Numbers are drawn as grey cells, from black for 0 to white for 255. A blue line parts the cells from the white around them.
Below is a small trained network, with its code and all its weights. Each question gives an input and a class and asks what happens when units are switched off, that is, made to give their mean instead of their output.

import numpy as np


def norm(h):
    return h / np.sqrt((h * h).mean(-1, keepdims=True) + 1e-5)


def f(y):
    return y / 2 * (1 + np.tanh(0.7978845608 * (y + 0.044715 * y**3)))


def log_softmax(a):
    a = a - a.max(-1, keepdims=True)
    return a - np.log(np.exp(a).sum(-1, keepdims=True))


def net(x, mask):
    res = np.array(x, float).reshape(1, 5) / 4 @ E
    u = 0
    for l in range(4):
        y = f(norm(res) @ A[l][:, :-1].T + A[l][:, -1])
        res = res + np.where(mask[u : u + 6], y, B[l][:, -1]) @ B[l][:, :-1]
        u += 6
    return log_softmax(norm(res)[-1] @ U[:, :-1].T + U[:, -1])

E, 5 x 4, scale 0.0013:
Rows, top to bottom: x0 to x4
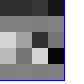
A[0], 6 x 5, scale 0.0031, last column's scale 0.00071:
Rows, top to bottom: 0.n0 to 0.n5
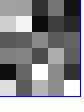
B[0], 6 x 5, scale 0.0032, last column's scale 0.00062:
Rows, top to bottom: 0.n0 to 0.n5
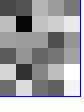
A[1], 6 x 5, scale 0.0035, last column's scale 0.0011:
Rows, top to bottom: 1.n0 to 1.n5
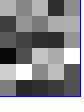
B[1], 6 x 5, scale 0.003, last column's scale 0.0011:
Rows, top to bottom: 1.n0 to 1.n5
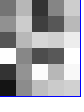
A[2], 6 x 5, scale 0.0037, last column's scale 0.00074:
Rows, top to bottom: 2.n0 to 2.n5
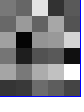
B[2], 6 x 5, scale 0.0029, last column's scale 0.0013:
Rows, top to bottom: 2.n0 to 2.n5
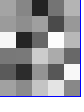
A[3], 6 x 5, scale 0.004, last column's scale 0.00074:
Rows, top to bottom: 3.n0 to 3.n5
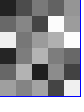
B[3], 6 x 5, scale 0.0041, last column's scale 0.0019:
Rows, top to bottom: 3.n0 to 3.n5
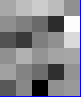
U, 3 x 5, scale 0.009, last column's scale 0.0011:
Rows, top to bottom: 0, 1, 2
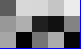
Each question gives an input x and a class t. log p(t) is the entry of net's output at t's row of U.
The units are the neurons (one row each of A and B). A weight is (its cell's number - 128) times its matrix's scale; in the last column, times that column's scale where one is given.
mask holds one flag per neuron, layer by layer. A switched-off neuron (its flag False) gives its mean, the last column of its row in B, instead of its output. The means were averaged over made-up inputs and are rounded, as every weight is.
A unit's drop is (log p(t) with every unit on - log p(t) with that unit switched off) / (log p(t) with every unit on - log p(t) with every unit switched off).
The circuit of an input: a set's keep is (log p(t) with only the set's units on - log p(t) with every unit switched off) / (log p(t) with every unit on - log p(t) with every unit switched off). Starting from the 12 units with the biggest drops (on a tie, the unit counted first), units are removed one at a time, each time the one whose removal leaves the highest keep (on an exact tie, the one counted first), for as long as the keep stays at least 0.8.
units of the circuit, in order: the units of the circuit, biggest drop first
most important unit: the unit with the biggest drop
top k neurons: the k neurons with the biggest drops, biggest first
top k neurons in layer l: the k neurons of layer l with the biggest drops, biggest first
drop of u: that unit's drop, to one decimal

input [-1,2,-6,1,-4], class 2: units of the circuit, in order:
[0.n4]
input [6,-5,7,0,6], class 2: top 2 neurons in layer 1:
[1.n4 1.n1]
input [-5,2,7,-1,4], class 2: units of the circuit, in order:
[0.n1 3.n2]
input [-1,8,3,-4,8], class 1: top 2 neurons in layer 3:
[3.n1 3.n4]
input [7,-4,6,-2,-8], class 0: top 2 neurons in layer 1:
[1.n5 1.n2]
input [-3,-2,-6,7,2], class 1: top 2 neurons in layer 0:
[0.n1 0.n5]
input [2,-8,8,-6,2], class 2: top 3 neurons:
[0.n1 1.n0 0.n5]
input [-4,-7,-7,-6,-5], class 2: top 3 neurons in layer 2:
[2.n0 2.n4 2.n1]
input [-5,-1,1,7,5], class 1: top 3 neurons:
[1.n2 1.n5 3.n5]
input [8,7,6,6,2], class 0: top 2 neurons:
[1.n5 0.n4]
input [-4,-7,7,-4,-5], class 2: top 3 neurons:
[0.n1 1.n2 1.n5]
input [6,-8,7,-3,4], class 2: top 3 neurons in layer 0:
[0.n1 0.n5 0.n0]
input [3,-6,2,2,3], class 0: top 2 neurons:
[1.n5 0.n4]
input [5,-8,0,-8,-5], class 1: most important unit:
1.n4
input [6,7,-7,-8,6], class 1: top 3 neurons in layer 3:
[3.n1 3.n4 3.n2]
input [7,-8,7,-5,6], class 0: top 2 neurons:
[1.n5 1.n2]
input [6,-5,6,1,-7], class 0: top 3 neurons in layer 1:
[1.n5 1.n2 1.n3]
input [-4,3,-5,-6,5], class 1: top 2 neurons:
[0.n1 1.n1]
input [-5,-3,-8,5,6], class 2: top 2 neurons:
[0.n4 3.n1]
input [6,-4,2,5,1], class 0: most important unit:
1.n5
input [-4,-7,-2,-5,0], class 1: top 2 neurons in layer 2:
[2.n3 2.n5]
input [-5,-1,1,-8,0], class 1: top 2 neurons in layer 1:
[1.n2 1.n5]
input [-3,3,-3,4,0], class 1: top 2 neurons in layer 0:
[0.n1 0.n5]
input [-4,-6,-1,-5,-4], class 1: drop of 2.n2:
-0.1
